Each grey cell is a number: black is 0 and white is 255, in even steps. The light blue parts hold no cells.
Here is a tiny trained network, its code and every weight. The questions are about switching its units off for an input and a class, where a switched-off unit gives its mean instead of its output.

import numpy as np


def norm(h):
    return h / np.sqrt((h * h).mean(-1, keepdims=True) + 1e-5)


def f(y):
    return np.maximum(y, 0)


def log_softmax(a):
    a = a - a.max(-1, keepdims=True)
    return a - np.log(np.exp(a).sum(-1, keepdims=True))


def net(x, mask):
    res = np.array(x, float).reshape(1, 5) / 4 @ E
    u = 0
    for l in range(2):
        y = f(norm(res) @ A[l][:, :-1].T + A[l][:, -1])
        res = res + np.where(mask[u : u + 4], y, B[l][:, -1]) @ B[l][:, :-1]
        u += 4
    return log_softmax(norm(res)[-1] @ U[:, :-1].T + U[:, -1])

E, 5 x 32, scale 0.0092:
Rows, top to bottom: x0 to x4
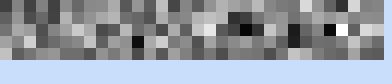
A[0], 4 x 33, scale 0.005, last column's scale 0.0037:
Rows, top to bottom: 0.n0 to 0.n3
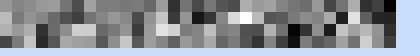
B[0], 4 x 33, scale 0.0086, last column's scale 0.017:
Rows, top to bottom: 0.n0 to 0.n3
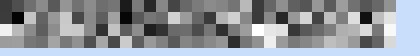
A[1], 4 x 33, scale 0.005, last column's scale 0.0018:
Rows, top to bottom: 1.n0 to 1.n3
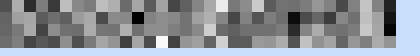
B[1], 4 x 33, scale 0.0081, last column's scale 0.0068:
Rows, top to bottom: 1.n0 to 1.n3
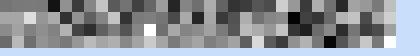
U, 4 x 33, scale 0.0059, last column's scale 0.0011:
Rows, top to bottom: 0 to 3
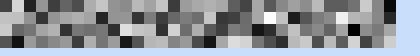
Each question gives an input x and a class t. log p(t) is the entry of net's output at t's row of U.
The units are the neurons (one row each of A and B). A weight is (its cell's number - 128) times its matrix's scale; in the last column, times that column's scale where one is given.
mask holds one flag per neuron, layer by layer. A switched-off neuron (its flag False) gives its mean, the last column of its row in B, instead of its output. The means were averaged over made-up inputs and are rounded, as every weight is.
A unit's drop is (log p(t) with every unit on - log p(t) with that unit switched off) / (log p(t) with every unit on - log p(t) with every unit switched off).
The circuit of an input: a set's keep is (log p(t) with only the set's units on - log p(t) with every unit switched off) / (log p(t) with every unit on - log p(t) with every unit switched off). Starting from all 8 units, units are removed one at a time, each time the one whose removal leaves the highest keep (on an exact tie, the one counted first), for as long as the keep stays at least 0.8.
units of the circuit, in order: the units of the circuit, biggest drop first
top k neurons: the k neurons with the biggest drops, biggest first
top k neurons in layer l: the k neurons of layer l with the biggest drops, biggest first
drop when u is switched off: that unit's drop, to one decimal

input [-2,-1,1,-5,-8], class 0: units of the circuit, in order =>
[0.n2 0.n1]
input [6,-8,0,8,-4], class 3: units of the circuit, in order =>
[0.n1]
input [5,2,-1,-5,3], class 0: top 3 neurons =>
[0.n1 1.n3 1.n0]
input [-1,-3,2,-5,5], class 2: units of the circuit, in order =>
[0.n2 0.n1]
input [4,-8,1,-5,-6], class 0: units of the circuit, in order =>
[0.n1 0.n2]
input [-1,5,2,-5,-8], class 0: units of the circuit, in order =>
[0.n2 1.n3]
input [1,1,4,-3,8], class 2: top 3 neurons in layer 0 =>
[0.n2 0.n1 0.n3]
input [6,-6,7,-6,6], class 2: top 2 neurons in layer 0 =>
[0.n2 0.n1]
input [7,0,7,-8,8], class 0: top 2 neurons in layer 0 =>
[0.n2 0.n1]
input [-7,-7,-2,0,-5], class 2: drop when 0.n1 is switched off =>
0.6
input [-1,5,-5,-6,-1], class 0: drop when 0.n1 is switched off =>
0.6
